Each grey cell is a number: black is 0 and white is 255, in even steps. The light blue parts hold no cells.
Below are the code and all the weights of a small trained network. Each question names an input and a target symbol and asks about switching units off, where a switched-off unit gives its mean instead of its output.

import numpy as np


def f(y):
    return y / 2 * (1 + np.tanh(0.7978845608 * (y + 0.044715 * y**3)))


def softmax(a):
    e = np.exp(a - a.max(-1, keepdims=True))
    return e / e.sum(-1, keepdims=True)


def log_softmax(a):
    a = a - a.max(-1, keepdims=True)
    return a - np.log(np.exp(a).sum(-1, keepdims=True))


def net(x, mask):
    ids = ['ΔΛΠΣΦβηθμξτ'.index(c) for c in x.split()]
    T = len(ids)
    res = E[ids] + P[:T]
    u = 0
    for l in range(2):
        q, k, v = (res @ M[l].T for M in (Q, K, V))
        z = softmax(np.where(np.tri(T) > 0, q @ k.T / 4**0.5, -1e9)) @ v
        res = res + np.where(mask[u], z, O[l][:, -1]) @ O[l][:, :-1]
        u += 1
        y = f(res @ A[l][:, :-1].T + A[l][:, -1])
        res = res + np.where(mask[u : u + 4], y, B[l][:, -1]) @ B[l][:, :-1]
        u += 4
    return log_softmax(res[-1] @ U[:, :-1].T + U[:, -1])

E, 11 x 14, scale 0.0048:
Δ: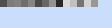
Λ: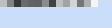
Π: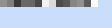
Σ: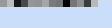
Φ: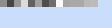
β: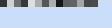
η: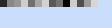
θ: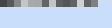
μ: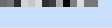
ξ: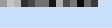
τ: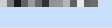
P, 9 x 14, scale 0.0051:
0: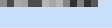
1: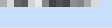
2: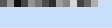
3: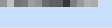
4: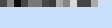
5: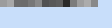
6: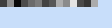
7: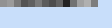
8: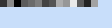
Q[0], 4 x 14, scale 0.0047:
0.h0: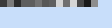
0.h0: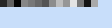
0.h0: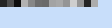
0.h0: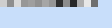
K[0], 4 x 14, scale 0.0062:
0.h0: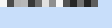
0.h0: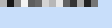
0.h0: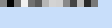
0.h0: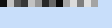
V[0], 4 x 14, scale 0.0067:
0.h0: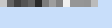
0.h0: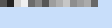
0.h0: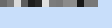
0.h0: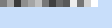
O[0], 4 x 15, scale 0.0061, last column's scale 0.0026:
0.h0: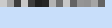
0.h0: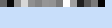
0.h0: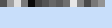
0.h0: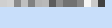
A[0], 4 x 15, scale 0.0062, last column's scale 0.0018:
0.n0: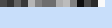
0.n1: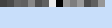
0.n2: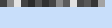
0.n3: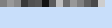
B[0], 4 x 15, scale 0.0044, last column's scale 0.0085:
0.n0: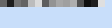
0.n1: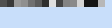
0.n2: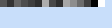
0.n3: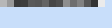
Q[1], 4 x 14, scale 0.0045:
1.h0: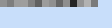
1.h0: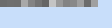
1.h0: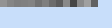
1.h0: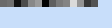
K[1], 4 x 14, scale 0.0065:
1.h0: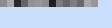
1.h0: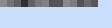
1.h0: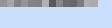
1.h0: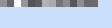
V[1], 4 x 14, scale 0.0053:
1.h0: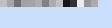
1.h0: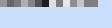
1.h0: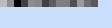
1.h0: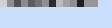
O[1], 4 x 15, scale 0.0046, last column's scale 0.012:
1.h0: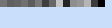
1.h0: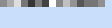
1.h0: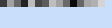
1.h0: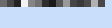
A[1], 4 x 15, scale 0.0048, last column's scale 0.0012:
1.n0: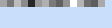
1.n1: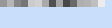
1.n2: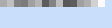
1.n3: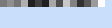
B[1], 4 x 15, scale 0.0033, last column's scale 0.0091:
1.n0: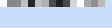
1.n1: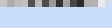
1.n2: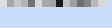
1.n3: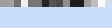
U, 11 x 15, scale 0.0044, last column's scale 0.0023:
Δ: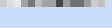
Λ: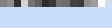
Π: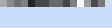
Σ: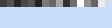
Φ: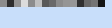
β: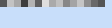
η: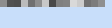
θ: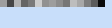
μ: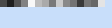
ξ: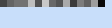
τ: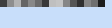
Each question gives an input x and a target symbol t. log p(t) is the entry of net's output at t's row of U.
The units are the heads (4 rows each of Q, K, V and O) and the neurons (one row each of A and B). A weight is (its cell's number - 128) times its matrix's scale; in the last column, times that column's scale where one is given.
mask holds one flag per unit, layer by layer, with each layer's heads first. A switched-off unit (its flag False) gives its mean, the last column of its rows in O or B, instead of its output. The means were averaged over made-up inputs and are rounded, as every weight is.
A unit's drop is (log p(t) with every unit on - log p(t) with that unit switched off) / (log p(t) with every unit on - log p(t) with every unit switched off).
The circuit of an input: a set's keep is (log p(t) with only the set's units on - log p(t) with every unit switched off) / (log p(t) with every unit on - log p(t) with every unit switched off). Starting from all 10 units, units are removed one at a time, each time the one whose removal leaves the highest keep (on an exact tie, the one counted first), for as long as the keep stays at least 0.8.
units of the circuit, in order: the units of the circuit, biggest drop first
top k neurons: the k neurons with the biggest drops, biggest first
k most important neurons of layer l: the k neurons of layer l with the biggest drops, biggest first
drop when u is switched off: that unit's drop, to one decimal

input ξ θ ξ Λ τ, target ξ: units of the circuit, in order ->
(1.h0 0.h0 0.n2)
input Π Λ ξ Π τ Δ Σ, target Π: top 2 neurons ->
(0.n1 1.n0)
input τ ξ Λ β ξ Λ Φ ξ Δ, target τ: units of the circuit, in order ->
(0.h0 1.h0 0.n1)
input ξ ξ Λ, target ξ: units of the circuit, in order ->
(1.h0 0.h0 0.n2)
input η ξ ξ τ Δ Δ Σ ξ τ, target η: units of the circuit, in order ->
(0.h0 1.h0 1.n0 0.n3)
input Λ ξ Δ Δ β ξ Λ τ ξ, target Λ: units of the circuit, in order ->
(0.h0 1.h0 1.n3)
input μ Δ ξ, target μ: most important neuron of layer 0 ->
(0.n0)
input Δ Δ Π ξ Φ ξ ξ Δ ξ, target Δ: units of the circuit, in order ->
(0.h0 1.h0 0.n1)
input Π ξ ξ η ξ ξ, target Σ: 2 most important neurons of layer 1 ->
(1.n3 1.n2)
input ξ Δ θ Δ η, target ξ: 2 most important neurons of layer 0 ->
(0.n2 0.n3)
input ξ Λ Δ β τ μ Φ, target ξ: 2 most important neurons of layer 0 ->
(0.n2 0.n3)
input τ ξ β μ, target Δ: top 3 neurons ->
(0.n2 1.n2 1.n1)
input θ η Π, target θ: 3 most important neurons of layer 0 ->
(0.n1 0.n0 0.n3)
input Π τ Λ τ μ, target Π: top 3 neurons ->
(0.n1 1.n0 0.n3)
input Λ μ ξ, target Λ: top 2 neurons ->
(1.n3 0.n1)
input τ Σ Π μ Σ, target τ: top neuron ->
(0.n1)
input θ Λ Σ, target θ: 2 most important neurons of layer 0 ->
(0.n1 0.n0)
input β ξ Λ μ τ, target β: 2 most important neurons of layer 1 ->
(1.n3 1.n1)
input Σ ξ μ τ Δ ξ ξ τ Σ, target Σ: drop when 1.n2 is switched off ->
0.1
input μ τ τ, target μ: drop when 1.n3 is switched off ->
0.0
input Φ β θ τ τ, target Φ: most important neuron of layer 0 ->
(0.n0)
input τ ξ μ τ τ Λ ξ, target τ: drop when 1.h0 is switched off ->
0.8
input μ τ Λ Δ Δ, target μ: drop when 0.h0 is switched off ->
0.8
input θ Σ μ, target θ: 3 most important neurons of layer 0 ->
(0.n1 0.n0 0.n3)
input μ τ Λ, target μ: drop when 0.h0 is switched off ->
0.8
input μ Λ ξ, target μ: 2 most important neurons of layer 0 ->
(0.n0 0.n1)
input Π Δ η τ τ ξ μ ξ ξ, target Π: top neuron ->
(1.n0)
